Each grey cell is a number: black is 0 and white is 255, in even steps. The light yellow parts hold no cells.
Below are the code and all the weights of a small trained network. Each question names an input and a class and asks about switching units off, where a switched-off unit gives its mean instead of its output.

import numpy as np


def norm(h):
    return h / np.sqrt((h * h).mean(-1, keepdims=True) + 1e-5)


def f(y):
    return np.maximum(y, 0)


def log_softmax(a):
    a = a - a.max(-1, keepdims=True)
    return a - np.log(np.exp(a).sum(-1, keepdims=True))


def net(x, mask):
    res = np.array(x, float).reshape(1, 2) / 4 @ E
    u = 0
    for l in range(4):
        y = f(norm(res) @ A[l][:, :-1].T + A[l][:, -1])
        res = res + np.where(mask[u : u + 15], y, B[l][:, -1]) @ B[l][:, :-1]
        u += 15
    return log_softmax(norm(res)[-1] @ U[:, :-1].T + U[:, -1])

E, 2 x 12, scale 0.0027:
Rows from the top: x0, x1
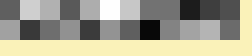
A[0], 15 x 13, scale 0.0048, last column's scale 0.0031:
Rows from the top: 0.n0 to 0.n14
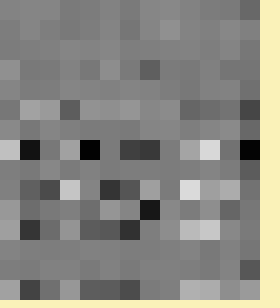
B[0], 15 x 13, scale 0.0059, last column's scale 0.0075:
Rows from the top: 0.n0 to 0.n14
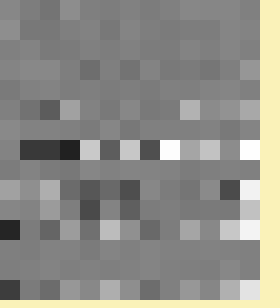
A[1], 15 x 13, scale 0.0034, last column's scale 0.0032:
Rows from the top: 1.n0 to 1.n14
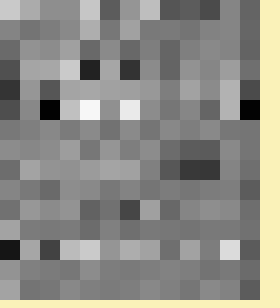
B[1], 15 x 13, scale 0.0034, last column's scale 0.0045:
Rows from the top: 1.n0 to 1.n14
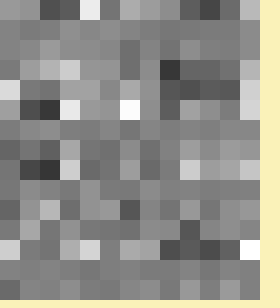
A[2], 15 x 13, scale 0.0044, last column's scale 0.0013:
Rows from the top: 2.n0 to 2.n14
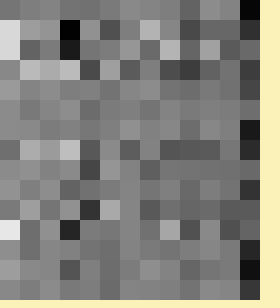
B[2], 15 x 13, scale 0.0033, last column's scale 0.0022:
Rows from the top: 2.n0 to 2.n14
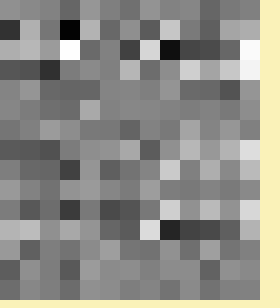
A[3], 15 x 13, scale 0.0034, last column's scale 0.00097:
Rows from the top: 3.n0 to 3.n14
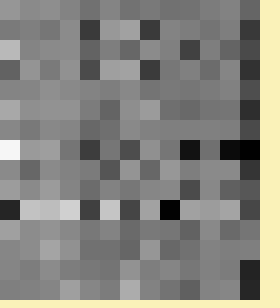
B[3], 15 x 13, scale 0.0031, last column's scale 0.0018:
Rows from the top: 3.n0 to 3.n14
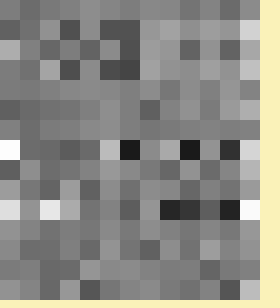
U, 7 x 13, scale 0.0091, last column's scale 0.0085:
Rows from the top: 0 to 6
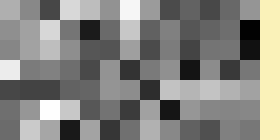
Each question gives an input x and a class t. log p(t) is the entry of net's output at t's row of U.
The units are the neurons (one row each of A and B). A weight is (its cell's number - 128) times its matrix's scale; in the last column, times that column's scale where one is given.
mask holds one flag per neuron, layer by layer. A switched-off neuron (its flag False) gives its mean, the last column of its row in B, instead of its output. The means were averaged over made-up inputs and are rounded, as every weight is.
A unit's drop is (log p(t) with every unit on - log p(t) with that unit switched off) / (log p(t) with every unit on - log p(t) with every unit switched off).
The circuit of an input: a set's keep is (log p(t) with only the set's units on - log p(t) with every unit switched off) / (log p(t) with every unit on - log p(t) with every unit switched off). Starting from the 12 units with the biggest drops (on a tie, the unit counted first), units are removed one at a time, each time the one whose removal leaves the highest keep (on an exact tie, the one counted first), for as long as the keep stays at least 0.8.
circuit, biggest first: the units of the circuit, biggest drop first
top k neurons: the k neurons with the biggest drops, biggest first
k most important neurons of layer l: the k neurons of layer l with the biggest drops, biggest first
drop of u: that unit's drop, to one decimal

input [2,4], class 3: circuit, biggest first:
(0.n11, 0.n10, 2.n11)
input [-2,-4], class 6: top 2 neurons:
(0.n11, 0.n14)
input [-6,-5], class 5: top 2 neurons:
(0.n7, 0.n9)
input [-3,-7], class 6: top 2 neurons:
(0.n11, 2.n1)
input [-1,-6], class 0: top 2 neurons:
(0.n9, 0.n10)
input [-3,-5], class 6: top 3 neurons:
(0.n11, 0.n14, 2.n1)
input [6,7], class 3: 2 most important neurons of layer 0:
(0.n11, 0.n14)
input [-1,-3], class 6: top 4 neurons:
(0.n11, 0.n14, 0.n7, 0.n10)
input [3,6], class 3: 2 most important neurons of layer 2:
(2.n2, 2.n11)
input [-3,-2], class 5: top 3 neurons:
(0.n7, 0.n9, 3.n10)
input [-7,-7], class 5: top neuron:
(0.n7)
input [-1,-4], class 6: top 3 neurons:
(0.n11, 0.n14, 0.n7)
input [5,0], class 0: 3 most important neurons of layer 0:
(0.n9, 0.n10, 0.n5)
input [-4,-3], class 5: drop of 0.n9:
0.2
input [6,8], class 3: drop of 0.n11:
0.7
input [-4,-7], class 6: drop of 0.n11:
1.4
